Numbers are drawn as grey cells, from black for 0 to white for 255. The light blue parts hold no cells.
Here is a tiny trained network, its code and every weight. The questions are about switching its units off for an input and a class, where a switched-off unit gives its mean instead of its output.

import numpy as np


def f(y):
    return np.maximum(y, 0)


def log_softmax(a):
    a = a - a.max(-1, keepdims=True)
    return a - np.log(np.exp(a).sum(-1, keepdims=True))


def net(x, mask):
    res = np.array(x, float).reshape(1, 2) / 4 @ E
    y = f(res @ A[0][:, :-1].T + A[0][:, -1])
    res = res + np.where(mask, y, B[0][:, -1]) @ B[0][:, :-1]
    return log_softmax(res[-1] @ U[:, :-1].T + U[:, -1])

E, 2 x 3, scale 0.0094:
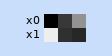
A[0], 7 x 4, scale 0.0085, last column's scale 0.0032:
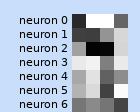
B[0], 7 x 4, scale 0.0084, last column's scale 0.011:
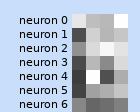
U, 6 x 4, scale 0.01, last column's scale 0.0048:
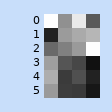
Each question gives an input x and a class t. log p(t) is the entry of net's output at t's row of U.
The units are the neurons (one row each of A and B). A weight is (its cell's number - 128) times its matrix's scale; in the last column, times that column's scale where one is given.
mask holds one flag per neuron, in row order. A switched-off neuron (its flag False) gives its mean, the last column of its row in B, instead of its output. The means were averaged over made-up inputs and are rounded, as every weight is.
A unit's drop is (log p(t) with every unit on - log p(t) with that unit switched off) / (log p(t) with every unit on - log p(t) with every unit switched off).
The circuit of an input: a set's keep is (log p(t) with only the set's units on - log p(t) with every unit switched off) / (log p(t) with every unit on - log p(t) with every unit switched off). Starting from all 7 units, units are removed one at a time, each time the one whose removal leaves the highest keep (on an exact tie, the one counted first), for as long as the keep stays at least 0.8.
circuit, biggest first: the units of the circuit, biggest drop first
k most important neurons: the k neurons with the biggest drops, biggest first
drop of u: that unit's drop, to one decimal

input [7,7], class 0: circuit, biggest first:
neuron 2
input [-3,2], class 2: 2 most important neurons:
neuron 0; neuron 1
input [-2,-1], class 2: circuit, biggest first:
neuron 2; neuron 0
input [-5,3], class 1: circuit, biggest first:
neuron 0; neuron 3
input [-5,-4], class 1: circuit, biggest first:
neuron 4; neuron 3
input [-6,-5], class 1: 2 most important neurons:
neuron 4; neuron 3
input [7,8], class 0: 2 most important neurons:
neuron 2; neuron 3
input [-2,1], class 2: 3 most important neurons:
neuron 0; neuron 1; neuron 2
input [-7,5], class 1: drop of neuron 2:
0.0
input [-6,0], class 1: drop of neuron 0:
0.1
